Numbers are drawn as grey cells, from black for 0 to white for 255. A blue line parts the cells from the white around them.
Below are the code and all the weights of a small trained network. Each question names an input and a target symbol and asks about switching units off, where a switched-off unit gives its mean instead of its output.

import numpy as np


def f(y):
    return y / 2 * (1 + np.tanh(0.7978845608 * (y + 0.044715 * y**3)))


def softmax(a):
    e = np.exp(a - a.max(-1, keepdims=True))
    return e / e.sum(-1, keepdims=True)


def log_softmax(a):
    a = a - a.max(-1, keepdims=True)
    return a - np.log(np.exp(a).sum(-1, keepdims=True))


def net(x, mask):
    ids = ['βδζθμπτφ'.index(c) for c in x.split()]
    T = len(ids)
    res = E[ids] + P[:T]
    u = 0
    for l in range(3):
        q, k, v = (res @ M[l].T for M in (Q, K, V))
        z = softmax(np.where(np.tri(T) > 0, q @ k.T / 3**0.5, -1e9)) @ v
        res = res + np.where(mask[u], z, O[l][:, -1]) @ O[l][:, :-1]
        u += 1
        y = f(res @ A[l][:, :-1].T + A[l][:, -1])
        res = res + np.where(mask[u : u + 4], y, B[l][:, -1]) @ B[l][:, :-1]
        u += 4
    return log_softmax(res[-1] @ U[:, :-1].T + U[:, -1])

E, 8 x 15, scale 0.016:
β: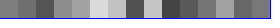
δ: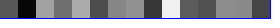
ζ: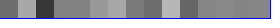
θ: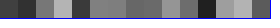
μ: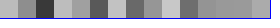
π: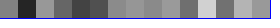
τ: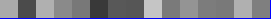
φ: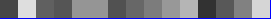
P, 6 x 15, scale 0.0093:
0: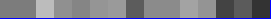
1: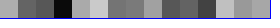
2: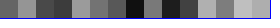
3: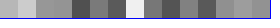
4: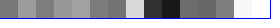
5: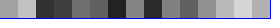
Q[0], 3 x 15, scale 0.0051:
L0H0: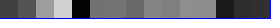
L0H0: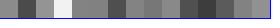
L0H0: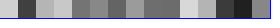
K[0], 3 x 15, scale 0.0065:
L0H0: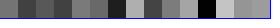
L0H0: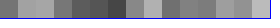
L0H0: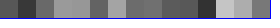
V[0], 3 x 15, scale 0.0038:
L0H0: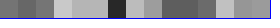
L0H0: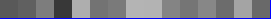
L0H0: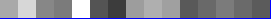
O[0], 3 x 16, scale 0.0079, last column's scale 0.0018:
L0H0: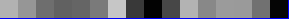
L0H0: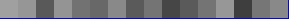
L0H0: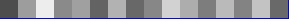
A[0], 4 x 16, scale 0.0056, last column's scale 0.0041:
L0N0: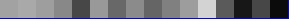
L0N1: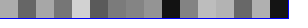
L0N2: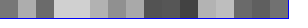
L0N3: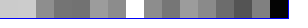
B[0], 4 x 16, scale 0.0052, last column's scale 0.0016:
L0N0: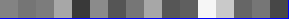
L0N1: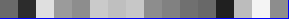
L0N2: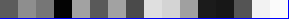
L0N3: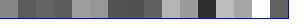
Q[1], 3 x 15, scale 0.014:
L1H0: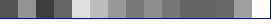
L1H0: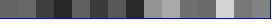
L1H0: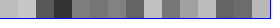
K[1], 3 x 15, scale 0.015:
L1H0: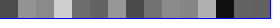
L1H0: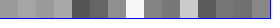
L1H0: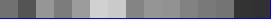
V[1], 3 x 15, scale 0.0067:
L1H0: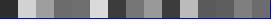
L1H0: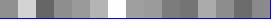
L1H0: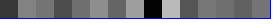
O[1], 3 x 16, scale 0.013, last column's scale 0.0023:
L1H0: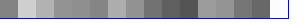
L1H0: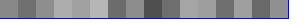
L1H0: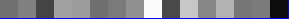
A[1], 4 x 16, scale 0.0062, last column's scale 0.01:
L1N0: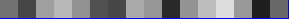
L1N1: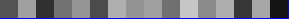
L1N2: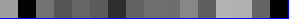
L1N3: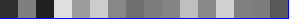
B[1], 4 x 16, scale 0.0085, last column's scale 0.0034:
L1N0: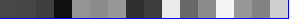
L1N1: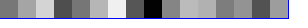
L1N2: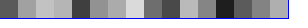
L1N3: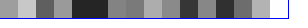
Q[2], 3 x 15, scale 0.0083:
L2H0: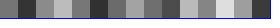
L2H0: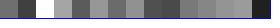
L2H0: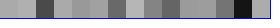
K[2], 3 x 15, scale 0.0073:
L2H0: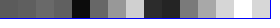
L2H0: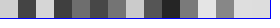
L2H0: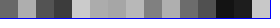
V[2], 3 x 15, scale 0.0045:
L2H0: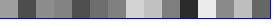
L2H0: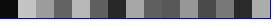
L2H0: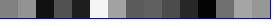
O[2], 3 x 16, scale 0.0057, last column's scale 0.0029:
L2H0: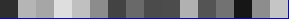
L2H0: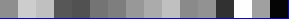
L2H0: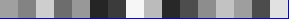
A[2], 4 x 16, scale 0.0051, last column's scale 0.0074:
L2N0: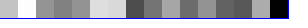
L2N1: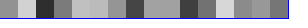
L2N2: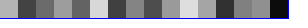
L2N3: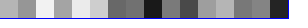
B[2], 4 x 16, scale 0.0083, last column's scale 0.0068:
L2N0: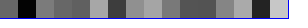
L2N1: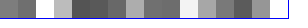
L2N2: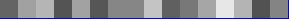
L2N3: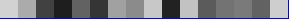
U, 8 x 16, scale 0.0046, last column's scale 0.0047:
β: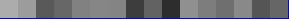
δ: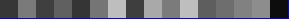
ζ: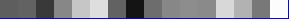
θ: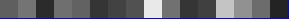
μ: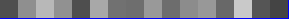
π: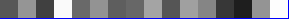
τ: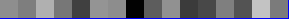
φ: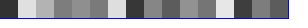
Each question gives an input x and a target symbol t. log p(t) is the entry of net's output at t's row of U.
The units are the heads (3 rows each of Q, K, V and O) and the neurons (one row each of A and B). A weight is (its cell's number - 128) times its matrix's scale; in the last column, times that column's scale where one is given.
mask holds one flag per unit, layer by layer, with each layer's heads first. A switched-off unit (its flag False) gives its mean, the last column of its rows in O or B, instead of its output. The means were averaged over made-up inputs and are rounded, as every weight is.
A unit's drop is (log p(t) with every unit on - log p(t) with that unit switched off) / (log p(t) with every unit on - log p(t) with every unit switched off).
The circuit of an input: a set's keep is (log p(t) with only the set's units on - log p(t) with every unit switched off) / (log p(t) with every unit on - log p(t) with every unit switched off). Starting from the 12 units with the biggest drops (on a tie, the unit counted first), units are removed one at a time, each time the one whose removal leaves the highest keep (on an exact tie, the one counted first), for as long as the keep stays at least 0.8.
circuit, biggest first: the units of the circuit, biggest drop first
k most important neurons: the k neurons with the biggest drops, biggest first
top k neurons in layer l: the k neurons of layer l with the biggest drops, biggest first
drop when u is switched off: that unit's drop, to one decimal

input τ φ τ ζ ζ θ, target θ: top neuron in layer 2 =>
(L2N1)
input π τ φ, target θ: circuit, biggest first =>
(L2H0, L1H0)
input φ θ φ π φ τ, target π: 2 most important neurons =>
(L1N2, L0N2)
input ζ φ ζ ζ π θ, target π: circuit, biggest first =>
(L1N2, L1H0, L2H0)
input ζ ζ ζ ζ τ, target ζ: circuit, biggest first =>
(L1H0, L1N0)
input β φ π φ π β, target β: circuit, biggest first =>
(L1H0, L2N3)
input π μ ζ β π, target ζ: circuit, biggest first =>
(L1H0, L1N0, L0N2)
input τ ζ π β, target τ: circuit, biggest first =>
(L1H0, L0N2)
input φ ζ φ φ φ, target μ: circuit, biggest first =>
(L2H0, L1H0, L2N0)
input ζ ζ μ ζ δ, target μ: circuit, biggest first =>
(L1H0, L1N2, L2N2)
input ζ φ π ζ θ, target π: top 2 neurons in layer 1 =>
(L1N2, L1N0)
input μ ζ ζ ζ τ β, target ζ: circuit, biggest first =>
(L1H0, L2H0)
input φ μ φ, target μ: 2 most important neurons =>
(L2N0, L2N1)
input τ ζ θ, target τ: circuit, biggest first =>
(L1H0)
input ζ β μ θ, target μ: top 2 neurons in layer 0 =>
(L0N2, L0N3)
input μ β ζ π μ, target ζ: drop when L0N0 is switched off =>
0.0
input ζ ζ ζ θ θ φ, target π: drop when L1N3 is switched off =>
0.2
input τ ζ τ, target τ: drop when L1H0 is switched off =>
0.7
